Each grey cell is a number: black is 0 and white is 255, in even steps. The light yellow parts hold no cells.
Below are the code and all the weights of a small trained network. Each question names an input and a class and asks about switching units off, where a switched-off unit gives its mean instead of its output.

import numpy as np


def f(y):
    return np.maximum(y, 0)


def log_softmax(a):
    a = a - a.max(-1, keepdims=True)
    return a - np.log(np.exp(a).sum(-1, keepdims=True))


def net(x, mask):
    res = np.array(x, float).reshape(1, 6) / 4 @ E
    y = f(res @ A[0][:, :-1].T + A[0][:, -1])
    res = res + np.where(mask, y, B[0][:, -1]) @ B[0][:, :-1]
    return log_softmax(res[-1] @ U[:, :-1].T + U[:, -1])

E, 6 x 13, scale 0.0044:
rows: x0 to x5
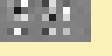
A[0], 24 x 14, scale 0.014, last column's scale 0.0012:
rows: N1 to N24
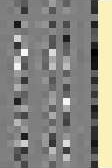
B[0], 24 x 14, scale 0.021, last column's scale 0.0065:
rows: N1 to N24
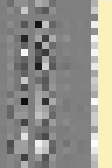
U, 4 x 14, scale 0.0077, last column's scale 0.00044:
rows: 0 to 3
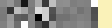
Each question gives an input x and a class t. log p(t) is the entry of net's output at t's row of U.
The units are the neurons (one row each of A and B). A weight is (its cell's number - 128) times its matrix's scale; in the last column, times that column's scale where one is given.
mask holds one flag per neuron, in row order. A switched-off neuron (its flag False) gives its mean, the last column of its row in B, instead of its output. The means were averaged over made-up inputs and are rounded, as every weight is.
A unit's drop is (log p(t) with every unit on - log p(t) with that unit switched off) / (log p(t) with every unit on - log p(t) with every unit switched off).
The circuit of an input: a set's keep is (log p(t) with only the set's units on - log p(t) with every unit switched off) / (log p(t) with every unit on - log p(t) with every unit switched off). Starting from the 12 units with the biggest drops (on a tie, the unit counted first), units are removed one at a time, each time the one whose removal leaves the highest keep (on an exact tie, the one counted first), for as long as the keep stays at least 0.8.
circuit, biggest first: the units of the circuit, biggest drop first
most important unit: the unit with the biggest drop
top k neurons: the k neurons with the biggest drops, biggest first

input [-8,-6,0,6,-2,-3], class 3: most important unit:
N20
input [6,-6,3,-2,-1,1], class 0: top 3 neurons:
(N6; N20; N18)
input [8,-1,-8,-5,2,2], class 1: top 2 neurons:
(N22; N17)
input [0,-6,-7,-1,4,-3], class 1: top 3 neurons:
(N22; N15; N17)
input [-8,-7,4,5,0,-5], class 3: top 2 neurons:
(N20; N15)
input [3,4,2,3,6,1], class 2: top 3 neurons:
(N10; N6; N9)
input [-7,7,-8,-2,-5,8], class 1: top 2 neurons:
(N22; N17)
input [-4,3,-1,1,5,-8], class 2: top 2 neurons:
(N10; N8)
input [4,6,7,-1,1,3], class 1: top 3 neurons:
(N21; N6; N16)
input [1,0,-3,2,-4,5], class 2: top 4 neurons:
(N21; N4; N7; N16)
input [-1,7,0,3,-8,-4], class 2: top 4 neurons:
(N4; N7; N6; N18)
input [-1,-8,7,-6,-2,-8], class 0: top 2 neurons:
(N6; N18)
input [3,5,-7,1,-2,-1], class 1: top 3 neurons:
(N22; N17; N6)
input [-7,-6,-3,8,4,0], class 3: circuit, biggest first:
(N20)
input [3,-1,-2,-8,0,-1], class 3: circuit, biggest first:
(N21; N15)
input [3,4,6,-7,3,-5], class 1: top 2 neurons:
(N21; N6)
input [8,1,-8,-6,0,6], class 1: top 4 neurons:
(N22; N17; N20; N1)
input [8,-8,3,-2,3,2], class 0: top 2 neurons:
(N6; N18)
